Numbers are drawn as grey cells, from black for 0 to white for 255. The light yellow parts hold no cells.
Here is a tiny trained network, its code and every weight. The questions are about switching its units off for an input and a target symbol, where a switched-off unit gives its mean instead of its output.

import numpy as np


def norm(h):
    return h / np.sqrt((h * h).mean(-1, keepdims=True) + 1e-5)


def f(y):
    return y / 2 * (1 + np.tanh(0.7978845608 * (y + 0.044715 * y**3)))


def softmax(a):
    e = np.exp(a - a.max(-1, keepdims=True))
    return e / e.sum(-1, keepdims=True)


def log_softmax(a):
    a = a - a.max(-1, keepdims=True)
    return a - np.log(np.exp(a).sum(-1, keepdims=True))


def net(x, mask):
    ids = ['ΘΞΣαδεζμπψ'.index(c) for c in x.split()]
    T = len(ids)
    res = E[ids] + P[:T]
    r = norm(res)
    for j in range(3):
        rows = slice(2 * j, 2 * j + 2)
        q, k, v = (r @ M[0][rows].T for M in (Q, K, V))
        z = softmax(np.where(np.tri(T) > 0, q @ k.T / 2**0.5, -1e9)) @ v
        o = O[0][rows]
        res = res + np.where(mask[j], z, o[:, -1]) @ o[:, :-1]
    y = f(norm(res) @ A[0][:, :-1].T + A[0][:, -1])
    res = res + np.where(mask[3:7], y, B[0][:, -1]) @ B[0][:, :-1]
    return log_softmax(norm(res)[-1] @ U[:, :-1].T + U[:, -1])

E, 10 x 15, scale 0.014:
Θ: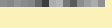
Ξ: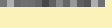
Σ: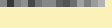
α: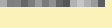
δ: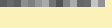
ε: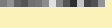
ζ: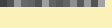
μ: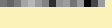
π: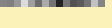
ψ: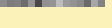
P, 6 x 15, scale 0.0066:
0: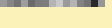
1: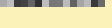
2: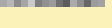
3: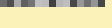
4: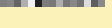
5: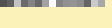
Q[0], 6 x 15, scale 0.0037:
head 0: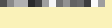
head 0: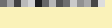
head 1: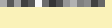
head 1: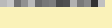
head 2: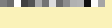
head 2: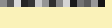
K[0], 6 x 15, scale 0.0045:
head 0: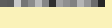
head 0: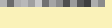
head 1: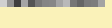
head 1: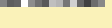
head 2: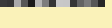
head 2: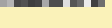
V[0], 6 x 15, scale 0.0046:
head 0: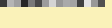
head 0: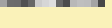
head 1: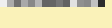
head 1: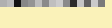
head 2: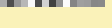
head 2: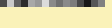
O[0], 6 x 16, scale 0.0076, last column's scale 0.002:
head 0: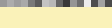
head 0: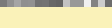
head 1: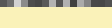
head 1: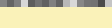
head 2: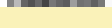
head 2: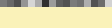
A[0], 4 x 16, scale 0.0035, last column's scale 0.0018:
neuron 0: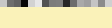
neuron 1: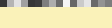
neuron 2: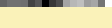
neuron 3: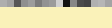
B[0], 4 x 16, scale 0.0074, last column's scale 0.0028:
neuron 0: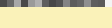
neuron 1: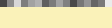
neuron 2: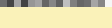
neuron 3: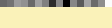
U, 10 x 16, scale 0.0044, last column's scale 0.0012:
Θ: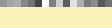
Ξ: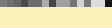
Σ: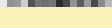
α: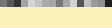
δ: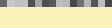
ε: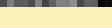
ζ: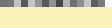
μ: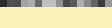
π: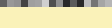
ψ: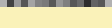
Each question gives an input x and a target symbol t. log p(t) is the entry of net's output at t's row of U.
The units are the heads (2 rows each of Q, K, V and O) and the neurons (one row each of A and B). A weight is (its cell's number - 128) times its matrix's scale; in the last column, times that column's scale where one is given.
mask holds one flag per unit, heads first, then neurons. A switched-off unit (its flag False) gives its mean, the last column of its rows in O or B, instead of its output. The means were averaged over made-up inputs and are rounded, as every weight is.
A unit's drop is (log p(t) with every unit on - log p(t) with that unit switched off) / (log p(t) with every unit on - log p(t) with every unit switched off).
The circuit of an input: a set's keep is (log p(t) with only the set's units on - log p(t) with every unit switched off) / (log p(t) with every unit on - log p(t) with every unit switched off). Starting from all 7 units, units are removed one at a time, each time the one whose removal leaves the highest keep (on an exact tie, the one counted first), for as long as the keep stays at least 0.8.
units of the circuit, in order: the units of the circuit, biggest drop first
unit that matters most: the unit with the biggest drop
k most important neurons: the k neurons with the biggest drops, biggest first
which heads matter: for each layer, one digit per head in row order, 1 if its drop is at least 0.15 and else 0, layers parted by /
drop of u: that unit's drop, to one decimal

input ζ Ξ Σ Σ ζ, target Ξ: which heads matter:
101
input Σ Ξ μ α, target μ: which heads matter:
111
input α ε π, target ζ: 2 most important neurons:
[neuron 1; neuron 3]
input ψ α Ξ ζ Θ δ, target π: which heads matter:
010
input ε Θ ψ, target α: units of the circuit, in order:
[head 1; head 2]
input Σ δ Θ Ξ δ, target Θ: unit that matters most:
head 2
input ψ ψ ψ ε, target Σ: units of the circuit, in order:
[head 0; head 1; head 2]
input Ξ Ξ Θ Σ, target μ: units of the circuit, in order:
[head 2; head 0; neuron 2]
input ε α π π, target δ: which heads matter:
100
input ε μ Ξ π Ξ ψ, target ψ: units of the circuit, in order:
[head 0; head 2]
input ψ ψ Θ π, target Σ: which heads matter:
101
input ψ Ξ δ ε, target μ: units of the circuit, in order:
[head 2; head 1; head 0]
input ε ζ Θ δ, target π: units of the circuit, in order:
[head 1; head 0]
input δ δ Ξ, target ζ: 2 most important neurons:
[neuron 2; neuron 3]
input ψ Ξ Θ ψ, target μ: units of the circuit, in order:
[head 2; head 0]
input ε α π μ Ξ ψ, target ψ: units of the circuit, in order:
[head 0]
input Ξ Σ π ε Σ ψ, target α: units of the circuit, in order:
[head 2; head 1]
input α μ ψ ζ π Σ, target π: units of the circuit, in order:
[head 1; neuron 3]
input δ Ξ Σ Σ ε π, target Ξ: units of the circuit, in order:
[head 0; head 2]
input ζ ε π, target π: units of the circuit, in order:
[head 1]
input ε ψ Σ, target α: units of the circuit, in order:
[head 1; head 2]
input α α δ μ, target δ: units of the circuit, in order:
[head 0; head 1]
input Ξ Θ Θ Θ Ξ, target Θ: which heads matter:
101
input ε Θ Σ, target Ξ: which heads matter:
101
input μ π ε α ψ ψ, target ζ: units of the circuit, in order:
[head 0; head 1]
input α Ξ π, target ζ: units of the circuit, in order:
[head 1; head 0]
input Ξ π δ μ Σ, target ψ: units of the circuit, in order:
[head 0]
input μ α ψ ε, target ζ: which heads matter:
100
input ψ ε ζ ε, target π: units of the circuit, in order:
[head 1; neuron 3]
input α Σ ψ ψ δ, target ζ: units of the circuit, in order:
[head 1; head 0; neuron 1]
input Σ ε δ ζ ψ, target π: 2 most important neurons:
[neuron 3; neuron 0]
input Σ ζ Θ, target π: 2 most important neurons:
[neuron 3; neuron 0]
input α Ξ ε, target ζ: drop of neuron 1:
0.2
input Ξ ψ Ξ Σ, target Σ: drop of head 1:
0.1
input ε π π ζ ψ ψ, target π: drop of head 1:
0.6
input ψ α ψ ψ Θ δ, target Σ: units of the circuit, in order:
[head 2]
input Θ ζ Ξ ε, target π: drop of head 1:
0.7
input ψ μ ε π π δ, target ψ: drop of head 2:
0.3
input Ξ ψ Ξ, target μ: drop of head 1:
0.3
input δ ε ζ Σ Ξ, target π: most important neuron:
[neuron 3]
